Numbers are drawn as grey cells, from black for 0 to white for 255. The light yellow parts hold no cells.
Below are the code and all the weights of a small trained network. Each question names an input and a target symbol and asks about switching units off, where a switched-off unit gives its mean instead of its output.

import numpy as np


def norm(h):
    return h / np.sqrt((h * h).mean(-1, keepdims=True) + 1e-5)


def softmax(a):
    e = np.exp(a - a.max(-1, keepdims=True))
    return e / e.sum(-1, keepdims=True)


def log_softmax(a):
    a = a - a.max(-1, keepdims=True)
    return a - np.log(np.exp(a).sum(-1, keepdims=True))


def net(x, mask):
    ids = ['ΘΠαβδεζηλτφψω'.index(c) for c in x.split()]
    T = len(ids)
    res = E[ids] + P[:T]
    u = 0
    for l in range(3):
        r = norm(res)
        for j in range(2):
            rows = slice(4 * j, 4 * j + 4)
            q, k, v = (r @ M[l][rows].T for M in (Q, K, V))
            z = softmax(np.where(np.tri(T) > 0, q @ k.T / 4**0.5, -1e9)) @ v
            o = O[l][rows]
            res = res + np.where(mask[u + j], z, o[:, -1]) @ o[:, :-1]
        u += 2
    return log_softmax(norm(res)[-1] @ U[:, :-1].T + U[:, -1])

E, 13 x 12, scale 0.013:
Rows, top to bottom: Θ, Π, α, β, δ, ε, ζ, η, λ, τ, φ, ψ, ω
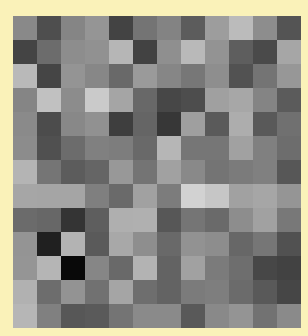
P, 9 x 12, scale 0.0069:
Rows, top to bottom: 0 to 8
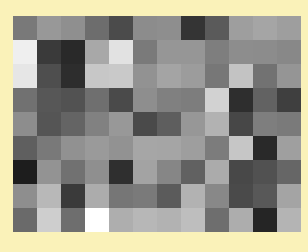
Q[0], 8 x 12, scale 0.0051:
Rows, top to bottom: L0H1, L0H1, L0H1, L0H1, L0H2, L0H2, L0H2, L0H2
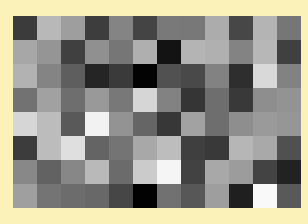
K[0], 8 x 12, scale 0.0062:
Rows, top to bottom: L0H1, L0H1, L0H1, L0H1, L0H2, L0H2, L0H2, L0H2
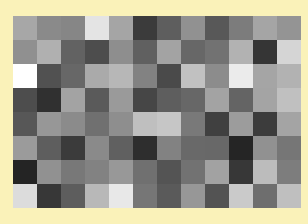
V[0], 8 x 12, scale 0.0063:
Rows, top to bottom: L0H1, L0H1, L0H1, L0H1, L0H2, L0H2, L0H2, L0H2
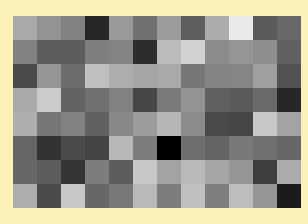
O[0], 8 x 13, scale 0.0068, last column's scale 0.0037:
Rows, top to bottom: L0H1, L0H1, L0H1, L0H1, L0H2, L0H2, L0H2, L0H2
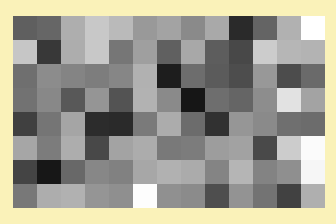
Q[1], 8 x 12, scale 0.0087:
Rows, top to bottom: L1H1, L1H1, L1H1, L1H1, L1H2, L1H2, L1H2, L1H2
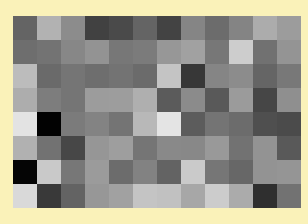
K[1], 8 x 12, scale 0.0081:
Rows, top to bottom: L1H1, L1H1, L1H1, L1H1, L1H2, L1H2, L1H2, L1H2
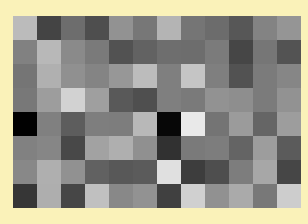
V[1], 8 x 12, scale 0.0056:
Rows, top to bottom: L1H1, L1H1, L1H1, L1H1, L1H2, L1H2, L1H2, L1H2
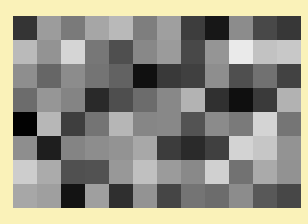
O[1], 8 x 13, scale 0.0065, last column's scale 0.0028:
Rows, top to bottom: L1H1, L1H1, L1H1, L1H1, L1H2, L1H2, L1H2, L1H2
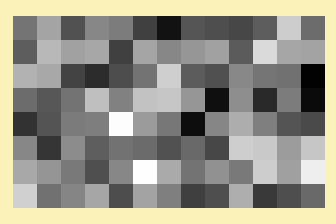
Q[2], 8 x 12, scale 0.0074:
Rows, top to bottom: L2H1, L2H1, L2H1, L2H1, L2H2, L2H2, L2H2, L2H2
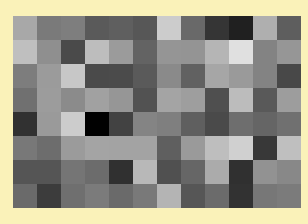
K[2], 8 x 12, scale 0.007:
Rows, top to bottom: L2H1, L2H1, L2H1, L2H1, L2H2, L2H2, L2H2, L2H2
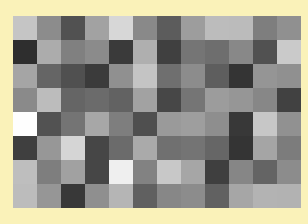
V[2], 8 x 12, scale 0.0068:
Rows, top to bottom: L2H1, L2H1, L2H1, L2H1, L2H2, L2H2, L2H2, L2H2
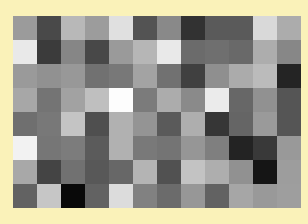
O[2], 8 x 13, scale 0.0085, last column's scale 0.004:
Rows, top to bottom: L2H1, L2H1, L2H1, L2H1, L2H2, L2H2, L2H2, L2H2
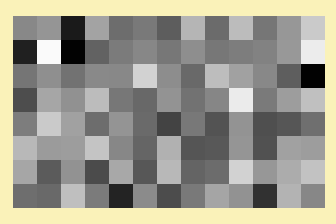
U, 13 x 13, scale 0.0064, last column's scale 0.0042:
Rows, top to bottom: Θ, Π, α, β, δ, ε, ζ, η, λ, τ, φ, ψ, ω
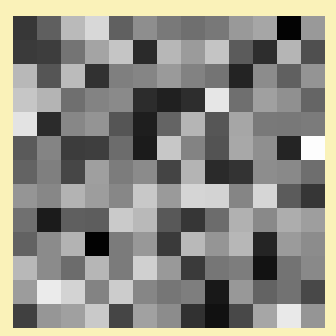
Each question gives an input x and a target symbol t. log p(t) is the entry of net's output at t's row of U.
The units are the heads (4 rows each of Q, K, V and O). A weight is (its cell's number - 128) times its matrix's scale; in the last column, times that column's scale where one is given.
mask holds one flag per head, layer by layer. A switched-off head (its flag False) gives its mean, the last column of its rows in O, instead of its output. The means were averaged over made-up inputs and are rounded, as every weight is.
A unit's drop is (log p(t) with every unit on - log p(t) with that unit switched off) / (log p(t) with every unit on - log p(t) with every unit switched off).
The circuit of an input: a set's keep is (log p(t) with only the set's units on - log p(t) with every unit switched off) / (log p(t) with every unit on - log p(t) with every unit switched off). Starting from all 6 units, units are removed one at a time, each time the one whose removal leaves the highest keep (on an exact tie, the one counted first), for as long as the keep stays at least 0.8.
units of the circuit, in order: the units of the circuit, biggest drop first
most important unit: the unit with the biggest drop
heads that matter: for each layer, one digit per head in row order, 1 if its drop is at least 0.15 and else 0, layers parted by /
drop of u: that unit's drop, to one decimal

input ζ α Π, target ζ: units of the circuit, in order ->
(L0H2; L2H2)
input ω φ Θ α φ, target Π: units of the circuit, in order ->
(L0H1)
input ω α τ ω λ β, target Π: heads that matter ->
11 / 01 / 00
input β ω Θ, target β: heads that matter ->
01 / 10 / 00
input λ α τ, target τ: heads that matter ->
11 / 00 / 01
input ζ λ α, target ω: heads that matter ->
11 / 10 / 00
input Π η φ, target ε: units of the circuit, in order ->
(L1H1; L0H2)
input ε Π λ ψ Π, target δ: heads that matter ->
11 / 11 / 10
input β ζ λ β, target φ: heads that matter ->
11 / 01 / 01
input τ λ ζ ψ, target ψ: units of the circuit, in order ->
(L2H2; L0H2)
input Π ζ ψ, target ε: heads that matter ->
11 / 10 / 10
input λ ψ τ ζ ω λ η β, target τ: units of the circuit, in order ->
(L2H2; L0H1)
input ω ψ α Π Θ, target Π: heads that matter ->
10 / 01 / 00
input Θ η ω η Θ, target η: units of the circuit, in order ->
(L1H1)
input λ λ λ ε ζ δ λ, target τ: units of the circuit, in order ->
(L2H2; L0H2; L1H2)
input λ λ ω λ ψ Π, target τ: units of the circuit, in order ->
(L2H2; L0H1)
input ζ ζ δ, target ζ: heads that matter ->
11 / 00 / 11
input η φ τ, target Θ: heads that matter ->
01 / 00 / 00
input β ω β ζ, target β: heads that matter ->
00 / 10 / 00
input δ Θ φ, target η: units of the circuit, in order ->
(L1H1; L0H2)
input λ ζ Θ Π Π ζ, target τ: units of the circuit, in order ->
(L2H2)
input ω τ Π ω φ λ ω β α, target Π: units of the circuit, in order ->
(L0H1; L0H2)
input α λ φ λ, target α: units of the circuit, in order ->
(L2H1; L0H2; L0H1)
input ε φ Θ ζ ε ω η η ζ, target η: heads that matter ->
00 / 11 / 00
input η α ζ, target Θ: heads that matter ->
01 / 00 / 10
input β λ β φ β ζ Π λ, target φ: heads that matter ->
11 / 11 / 01
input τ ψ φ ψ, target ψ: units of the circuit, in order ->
(L2H2)
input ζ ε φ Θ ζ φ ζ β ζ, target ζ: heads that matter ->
11 / 10 / 11
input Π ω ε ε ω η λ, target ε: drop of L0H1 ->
0.4
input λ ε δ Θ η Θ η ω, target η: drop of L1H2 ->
0.2
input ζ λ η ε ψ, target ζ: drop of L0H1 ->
0.3
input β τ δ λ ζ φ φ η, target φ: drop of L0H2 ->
0.6
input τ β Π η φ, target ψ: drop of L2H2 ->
0.6
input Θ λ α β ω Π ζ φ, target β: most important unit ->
L1H1
